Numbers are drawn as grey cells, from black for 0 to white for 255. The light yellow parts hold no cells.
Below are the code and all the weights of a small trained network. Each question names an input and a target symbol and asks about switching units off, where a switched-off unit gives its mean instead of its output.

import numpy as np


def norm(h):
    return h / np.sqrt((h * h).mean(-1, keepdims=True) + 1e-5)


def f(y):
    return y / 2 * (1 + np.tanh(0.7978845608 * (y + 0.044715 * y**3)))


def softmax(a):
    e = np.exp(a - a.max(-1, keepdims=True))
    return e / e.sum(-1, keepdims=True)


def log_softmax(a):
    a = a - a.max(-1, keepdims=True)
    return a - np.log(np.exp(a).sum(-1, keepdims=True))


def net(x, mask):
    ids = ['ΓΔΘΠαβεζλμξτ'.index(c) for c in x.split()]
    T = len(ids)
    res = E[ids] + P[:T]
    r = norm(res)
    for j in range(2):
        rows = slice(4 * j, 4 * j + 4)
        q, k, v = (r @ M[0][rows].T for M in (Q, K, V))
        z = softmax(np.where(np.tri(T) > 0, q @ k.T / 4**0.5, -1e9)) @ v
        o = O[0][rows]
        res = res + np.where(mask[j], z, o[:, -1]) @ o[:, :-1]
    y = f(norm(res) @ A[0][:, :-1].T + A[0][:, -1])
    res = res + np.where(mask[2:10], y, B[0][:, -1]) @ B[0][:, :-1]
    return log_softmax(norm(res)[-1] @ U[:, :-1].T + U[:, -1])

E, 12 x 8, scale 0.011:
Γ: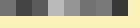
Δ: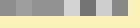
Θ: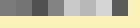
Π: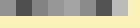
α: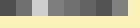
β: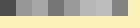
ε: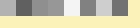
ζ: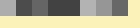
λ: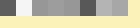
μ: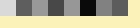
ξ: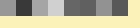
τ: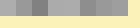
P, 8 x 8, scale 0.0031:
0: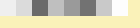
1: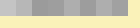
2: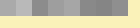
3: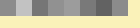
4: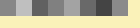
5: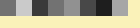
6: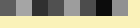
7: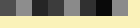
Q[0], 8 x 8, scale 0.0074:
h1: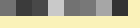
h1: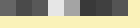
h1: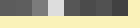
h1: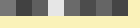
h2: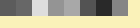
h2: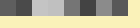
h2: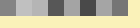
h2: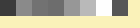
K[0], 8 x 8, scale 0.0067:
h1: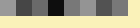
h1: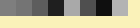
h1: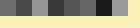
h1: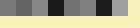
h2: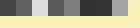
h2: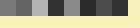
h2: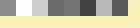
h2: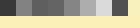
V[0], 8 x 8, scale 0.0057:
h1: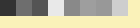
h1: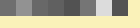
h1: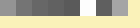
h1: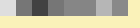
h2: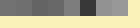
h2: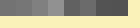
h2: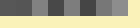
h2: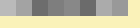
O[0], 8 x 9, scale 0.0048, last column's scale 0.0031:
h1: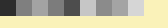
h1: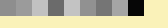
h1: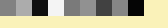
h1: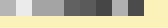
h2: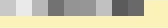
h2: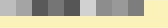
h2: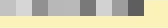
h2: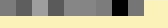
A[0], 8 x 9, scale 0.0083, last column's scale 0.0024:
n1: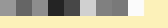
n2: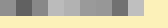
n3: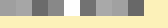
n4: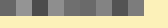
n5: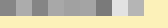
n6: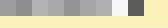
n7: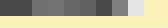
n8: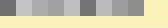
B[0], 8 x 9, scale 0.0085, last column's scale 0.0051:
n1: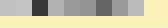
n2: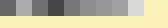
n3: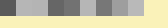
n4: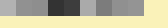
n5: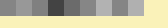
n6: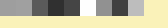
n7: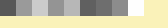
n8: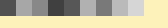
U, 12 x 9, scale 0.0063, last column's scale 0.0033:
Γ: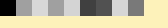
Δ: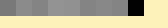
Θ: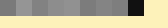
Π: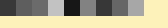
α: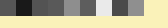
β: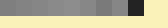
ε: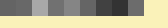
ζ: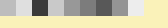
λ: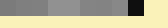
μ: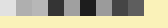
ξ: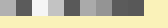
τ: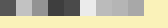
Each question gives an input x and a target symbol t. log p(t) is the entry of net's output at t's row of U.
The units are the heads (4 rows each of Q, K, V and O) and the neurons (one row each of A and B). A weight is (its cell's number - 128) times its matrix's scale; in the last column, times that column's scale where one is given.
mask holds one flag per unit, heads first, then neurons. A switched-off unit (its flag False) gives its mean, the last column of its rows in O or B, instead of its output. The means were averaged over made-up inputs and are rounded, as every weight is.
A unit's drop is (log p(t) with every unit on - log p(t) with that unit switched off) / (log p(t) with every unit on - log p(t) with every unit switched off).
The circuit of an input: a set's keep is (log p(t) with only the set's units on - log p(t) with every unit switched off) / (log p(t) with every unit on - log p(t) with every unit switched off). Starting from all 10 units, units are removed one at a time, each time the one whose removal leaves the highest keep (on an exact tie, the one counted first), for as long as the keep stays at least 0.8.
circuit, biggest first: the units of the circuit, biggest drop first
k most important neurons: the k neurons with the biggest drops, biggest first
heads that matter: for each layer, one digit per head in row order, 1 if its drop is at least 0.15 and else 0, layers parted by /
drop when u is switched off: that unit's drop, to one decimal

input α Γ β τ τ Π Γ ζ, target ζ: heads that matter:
00
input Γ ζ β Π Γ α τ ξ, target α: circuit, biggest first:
(h1)
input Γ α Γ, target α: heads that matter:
10
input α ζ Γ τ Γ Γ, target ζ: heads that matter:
11
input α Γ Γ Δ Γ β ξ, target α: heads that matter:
11
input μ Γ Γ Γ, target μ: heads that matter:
10
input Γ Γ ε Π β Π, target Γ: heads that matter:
10
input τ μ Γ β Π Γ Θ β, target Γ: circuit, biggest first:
(h2; n6)
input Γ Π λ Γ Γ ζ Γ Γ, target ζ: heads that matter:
10
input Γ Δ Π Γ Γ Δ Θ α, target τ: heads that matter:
01
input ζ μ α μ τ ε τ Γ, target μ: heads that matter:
11
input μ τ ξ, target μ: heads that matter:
10
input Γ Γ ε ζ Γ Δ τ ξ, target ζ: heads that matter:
10
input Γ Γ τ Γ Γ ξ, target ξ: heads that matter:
11
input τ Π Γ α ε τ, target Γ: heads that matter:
01
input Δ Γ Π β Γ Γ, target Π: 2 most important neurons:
(n4; n1)
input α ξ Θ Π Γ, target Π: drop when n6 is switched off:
0.1
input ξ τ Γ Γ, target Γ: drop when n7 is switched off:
0.8
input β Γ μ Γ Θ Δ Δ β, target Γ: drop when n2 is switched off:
0.1
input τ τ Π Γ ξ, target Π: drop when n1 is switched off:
0.0
